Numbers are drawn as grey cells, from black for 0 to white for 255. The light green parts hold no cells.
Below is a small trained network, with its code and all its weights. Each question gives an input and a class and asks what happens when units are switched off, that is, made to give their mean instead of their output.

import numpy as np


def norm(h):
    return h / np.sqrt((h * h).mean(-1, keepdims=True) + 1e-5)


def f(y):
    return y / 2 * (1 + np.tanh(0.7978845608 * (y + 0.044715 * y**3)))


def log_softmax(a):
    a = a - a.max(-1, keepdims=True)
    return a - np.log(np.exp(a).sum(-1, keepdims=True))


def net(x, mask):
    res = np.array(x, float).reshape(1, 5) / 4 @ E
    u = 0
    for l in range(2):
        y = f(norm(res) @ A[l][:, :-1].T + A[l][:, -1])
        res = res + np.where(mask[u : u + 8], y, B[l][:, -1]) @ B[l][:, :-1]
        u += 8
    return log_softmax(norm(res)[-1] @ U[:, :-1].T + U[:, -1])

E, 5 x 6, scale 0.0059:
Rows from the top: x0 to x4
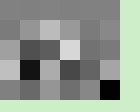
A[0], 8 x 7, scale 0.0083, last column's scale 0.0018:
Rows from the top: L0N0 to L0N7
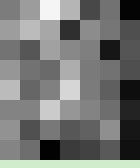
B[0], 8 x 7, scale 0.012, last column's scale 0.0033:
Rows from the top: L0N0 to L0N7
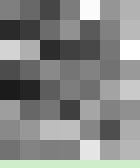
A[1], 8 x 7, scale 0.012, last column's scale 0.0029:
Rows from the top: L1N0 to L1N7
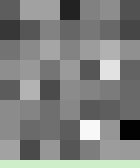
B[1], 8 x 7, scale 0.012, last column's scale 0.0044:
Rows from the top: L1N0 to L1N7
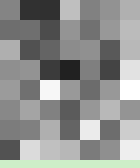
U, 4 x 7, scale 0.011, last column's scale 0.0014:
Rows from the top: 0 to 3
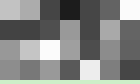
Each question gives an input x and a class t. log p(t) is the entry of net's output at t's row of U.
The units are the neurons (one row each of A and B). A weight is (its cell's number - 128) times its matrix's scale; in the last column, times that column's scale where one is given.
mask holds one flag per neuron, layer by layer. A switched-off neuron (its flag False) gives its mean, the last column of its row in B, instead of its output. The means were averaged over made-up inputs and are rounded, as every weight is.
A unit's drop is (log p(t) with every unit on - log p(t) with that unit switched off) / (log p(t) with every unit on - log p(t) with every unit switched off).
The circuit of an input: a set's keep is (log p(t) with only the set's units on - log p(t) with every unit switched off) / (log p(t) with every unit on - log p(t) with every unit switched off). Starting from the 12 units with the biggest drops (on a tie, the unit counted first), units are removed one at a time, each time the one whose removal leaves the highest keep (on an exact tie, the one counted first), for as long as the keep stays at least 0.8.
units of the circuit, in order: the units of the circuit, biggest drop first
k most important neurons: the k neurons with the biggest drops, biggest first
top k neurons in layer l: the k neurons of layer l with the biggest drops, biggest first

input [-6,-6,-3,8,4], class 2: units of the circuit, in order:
L1N7
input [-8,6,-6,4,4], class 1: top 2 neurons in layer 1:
L1N0; L1N1
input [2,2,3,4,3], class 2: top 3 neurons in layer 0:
L0N1; L0N6; L0N4
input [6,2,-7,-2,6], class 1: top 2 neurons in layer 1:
L1N0; L1N3
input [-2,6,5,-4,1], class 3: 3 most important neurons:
L0N0; L1N6; L0N1
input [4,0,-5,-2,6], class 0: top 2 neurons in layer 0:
L0N2; L0N4
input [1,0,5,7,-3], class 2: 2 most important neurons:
L1N7; L0N1
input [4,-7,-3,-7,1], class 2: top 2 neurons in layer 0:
L0N0; L0N5
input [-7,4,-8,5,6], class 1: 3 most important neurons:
L0N1; L1N0; L1N3
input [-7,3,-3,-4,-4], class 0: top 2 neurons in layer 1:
L1N3; L1N7
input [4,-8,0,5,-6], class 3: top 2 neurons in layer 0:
L0N7; L0N2
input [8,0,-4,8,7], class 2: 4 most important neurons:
L1N7; L1N3; L0N6; L1N2
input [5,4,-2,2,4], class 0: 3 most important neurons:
L0N2; L0N7; L1N4
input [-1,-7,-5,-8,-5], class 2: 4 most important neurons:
L1N4; L0N0; L0N2; L0N4
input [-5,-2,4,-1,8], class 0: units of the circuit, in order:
L0N2
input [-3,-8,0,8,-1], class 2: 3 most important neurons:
L1N7; L0N0; L0N6
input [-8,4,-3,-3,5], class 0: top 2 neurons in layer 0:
L0N2; L0N7
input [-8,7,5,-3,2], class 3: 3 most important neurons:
L0N0; L1N6; L0N1
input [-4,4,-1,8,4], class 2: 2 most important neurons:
L1N7; L1N3
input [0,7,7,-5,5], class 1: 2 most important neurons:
L0N4; L0N7
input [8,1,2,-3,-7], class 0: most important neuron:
L1N3
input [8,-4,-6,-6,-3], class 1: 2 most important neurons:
L1N0; L0N6
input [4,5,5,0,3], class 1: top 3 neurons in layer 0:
L0N4; L0N7; L0N3
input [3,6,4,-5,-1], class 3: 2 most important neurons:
L0N0; L0N1
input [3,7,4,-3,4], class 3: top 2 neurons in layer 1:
L1N6; L1N3
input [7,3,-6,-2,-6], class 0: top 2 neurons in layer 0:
L0N4; L0N3
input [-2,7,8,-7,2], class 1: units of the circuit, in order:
L0N4
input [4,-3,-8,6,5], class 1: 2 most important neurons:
L0N1; L1N0
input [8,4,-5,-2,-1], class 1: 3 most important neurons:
L0N1; L0N7; L1N1
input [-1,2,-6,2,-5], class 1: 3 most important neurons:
L0N1; L0N2; L1N0
